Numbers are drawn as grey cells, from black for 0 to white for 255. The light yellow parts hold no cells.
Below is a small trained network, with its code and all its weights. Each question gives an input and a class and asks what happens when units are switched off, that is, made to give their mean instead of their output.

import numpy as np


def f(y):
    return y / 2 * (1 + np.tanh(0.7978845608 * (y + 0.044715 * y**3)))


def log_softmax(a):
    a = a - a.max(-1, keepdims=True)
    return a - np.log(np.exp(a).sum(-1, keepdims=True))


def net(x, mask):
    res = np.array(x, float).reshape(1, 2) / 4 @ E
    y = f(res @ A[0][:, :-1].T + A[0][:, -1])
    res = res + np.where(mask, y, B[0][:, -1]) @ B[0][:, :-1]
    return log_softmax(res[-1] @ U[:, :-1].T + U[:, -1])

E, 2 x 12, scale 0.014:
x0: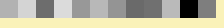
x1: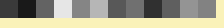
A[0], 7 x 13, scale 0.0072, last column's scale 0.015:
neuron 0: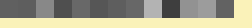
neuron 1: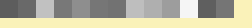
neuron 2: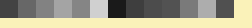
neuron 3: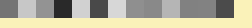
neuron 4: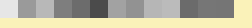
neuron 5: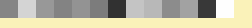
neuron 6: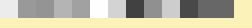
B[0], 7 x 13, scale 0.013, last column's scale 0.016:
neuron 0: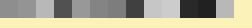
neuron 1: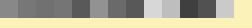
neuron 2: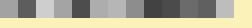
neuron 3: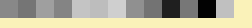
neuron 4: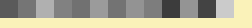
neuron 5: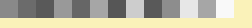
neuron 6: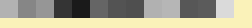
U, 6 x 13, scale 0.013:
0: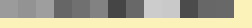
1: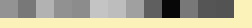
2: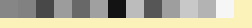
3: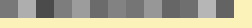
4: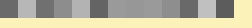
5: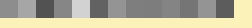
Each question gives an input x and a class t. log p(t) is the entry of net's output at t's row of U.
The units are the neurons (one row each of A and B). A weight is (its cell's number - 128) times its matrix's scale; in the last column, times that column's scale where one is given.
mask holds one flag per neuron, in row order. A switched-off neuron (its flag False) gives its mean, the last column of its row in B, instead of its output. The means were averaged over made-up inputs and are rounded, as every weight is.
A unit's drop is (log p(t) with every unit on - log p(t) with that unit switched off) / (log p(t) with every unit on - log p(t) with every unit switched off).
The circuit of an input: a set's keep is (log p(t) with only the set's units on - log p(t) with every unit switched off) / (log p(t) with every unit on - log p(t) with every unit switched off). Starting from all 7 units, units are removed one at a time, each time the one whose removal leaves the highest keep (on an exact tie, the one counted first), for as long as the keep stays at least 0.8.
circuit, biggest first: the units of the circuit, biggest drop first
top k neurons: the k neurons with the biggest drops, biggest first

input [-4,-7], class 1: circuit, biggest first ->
[neuron 3]
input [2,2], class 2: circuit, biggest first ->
[neuron 3; neuron 0]
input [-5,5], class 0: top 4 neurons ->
[neuron 3; neuron 1; neuron 0; neuron 4]
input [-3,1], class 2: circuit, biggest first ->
[neuron 6; neuron 3]
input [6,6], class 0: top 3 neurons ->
[neuron 6; neuron 3; neuron 4]
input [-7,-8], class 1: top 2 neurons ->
[neuron 3; neuron 6]
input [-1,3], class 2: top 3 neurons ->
[neuron 3; neuron 4; neuron 0]
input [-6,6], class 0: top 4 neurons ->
[neuron 1; neuron 3; neuron 0; neuron 4]
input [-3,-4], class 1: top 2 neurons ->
[neuron 6; neuron 3]
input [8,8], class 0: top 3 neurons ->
[neuron 6; neuron 3; neuron 4]
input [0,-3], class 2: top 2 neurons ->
[neuron 2; neuron 5]
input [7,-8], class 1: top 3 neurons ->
[neuron 3; neuron 4; neuron 1]
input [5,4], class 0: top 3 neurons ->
[neuron 6; neuron 5; neuron 3]
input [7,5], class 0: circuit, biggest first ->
[neuron 6]
